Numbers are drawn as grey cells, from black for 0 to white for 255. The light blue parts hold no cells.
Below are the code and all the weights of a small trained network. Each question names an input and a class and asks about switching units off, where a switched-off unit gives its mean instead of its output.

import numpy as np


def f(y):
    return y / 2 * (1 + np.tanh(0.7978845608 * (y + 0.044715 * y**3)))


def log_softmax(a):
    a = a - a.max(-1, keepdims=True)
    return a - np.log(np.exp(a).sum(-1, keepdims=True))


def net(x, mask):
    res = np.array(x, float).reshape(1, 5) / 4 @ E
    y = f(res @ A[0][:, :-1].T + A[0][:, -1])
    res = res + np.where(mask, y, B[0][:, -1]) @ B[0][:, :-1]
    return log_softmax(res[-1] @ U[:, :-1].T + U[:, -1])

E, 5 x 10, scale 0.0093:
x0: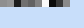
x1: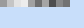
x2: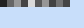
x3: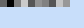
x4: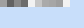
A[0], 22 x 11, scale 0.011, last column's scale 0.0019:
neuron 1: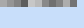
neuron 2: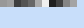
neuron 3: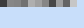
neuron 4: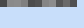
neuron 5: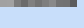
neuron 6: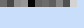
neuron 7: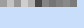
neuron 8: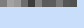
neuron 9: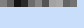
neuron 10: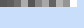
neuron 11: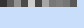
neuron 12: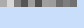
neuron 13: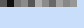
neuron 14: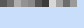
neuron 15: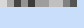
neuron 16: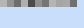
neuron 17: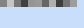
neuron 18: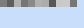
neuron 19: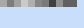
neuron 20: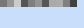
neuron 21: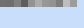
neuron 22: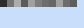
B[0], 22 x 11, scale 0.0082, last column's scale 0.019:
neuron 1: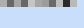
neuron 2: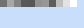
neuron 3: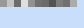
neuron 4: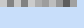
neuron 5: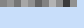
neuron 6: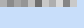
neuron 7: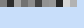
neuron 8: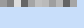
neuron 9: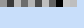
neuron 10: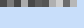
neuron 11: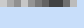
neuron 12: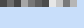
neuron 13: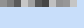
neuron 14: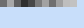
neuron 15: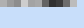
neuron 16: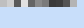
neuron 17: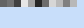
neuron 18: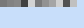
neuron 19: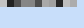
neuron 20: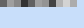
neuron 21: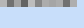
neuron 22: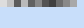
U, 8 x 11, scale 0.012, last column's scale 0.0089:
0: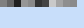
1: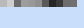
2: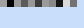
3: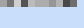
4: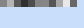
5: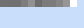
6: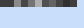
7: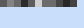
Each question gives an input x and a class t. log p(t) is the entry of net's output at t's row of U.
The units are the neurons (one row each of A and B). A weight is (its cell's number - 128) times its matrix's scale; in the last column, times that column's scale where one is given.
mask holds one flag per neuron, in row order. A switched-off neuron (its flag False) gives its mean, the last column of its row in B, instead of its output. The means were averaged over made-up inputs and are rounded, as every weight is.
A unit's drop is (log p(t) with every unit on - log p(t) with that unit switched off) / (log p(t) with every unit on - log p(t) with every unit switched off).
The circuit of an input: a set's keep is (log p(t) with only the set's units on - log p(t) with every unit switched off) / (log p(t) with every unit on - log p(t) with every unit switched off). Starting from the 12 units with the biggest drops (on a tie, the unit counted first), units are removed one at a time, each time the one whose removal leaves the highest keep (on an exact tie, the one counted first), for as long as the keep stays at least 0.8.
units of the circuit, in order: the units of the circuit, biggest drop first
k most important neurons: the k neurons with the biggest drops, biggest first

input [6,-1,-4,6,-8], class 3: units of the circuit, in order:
[neuron 6]
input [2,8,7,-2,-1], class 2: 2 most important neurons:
[neuron 7; neuron 19]
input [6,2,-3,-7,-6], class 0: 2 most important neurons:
[neuron 12; neuron 17]
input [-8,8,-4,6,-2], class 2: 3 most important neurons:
[neuron 19; neuron 7; neuron 2]
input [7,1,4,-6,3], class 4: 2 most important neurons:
[neuron 2; neuron 13]
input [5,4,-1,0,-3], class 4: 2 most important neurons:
[neuron 2; neuron 9]
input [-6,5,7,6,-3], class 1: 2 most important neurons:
[neuron 22; neuron 11]
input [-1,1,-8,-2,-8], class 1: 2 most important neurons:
[neuron 16; neuron 15]
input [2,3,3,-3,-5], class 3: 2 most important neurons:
[neuron 8; neuron 4]
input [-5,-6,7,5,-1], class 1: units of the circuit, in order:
[neuron 22; neuron 11]
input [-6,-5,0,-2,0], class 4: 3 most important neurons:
[neuron 14; neuron 20; neuron 7]
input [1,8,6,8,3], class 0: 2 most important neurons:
[neuron 10; neuron 9]
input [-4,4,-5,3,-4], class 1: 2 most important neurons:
[neuron 16; neuron 2]
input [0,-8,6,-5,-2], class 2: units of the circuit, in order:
[neuron 9]
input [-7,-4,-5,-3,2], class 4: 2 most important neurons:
[neuron 14; neuron 20]
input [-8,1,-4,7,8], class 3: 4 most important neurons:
[neuron 18; neuron 2; neuron 21; neuron 1]
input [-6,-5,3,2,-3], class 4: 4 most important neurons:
[neuron 14; neuron 20; neuron 7; neuron 19]
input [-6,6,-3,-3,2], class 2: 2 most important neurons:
[neuron 7; neuron 2]
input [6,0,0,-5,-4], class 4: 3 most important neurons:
[neuron 2; neuron 13; neuron 10]
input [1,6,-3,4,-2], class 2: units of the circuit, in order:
[neuron 19]
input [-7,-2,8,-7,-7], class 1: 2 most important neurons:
[neuron 22; neuron 11]
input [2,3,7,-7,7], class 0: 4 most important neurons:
[neuron 12; neuron 17; neuron 15; neuron 16]
